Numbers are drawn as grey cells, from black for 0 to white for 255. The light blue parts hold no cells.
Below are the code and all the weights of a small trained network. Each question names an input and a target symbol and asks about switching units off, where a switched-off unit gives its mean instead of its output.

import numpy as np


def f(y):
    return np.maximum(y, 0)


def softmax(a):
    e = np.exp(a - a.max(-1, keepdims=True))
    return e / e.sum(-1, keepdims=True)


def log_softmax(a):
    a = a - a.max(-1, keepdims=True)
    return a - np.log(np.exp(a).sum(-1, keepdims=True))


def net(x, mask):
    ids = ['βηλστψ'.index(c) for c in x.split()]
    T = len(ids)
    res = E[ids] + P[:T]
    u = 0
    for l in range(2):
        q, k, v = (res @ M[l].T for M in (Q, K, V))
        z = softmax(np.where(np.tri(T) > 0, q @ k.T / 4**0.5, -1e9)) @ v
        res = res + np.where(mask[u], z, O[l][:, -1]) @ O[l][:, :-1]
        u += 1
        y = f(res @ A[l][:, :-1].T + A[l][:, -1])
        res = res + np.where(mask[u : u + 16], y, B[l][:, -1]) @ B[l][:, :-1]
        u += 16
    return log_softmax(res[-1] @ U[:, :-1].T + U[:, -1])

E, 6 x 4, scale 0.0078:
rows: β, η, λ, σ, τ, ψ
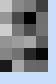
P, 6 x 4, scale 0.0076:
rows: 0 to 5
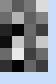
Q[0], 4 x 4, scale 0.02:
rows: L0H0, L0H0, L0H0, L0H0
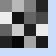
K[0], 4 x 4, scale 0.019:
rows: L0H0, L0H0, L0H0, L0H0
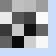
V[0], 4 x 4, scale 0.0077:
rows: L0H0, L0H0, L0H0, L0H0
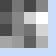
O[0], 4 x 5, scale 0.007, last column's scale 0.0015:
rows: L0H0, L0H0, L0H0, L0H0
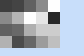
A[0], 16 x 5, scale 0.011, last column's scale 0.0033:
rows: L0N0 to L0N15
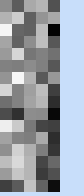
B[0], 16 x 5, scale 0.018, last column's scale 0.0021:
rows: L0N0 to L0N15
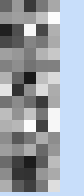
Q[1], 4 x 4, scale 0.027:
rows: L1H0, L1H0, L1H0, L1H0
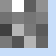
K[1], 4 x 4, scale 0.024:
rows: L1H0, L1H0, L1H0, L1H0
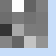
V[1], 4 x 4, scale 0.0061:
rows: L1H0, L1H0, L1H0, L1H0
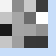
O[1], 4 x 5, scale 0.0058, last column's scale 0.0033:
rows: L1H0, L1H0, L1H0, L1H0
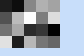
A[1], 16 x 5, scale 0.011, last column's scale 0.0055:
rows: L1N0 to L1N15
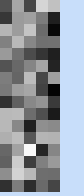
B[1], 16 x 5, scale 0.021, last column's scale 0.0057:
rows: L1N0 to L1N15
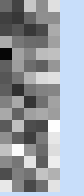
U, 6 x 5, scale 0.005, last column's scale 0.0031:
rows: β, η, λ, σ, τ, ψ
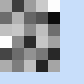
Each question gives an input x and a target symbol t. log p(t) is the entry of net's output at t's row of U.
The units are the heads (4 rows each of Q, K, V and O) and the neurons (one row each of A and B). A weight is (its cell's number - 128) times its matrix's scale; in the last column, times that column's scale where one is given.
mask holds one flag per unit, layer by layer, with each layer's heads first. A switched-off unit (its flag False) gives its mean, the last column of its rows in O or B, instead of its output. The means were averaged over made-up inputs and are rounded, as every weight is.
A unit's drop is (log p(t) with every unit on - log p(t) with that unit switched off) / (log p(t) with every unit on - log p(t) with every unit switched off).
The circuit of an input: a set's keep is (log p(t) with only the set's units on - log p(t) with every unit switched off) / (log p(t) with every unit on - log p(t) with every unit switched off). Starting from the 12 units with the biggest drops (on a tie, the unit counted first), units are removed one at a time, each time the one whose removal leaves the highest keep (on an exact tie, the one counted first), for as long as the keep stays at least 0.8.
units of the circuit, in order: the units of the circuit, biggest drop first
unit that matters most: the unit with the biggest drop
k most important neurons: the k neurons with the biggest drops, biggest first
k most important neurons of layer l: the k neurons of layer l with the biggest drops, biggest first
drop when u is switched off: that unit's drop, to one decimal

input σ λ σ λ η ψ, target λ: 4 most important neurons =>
(L0N7 L1N12 L0N9 L0N6)
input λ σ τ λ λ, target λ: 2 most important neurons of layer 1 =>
(L1N12 L1N6)
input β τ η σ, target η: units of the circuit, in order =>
(L0H0 L1H0 L1N10 L0N10)
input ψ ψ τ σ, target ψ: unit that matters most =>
L1N13
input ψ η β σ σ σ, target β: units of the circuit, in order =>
(L1H0 L1N10 L1N12)
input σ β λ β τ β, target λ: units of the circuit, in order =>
(L0H0 L0N7 L1N12 L1H0)
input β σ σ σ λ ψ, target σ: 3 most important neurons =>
(L1N15 L0N2 L0N10)
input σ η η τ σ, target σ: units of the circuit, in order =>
(L0N6 L1N11)
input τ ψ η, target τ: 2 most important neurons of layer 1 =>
(L1N4 L1N15)
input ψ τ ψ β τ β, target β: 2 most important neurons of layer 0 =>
(L0N9 L0N15)
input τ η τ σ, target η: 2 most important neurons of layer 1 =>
(L1N4 L1N10)
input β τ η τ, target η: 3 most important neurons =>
(L1N10 L1N4 L0N1)
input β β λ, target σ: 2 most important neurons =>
(L0N2 L1N15)
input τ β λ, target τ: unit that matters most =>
L0H0
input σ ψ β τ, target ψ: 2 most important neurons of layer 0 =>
(L0N15 L0N13)
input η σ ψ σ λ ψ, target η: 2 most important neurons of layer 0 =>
(L0N2 L0N15)
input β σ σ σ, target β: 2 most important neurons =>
(L1N0 L0N6)
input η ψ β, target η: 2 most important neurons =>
(L0N2 L1N10)
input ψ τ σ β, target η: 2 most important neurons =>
(L1N10 L1N4)
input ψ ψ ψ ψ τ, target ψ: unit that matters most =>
L0H0
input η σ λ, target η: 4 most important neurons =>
(L0N2 L1N10 L1N4 L0N1)
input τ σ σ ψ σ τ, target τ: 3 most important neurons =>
(L1N4 L0N9 L1N12)
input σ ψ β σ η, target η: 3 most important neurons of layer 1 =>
(L1N10 L1N4 L1N6)
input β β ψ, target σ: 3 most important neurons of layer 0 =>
(L0N2 L0N10 L0N15)
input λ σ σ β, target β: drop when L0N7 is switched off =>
-0.1
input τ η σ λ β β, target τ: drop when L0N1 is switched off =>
0.3
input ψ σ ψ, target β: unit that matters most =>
L0N9
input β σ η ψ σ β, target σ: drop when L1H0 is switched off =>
1.3
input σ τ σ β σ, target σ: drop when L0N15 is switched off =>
0.0
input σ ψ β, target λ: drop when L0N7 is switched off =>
1.2
